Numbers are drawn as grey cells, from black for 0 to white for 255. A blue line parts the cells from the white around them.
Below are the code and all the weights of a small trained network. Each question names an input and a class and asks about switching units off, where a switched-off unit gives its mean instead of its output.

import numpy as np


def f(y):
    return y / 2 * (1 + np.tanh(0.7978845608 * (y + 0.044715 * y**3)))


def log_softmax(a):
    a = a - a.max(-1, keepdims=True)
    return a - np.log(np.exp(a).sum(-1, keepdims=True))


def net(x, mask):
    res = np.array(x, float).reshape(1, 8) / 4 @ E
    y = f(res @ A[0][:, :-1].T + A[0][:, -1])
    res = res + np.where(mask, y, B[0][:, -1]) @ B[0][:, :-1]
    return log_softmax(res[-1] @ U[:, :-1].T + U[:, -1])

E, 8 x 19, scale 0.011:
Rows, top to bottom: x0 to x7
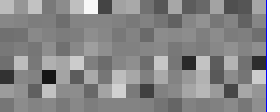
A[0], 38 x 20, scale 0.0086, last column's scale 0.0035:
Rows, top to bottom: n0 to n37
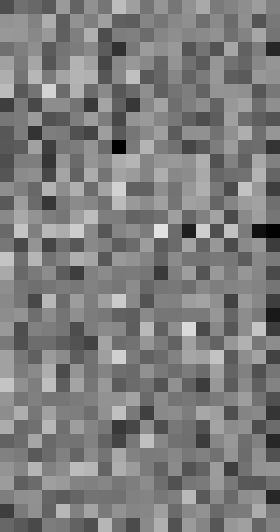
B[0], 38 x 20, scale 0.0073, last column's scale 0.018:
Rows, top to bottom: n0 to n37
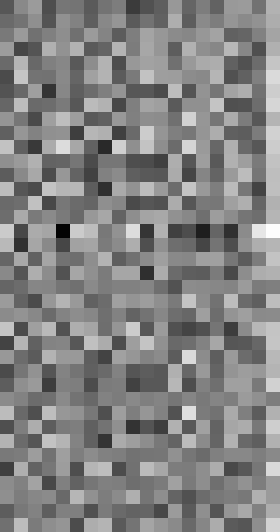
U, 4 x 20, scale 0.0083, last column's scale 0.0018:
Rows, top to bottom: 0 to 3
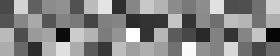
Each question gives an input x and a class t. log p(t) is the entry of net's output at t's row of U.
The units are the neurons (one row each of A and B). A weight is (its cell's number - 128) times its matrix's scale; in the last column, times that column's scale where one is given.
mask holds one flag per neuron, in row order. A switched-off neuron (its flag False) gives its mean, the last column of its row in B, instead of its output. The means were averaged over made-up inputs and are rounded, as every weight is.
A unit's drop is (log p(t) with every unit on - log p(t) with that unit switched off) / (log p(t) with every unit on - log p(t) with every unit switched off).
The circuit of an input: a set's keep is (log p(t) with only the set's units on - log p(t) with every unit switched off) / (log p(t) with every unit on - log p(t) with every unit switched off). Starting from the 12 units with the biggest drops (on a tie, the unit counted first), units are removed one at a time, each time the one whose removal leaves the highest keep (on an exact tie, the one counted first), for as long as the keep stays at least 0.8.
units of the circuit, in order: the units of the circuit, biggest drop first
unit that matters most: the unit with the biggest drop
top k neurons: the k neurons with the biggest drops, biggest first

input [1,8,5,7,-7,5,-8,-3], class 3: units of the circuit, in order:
(n10)
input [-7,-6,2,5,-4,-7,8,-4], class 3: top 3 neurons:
(n13; n25; n21)
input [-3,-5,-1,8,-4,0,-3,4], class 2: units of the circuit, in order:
(n23; n33)
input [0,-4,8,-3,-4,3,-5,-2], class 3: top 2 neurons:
(n16; n10)
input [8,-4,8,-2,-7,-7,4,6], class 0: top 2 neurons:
(n33; n16)
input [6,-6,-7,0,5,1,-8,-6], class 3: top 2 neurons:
(n10; n3)
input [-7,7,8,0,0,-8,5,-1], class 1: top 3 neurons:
(n6; n30; n27)
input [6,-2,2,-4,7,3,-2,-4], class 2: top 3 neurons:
(n16; n9; n7)
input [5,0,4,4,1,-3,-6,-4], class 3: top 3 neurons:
(n10; n8; n31)
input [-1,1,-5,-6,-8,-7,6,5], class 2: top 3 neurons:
(n23; n19; n17)
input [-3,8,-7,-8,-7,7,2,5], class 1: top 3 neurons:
(n16; n11; n14)
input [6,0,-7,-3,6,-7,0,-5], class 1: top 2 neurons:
(n27; n30)
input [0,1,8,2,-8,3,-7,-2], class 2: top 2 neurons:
(n17; n23)
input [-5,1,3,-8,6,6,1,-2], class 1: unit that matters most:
n11
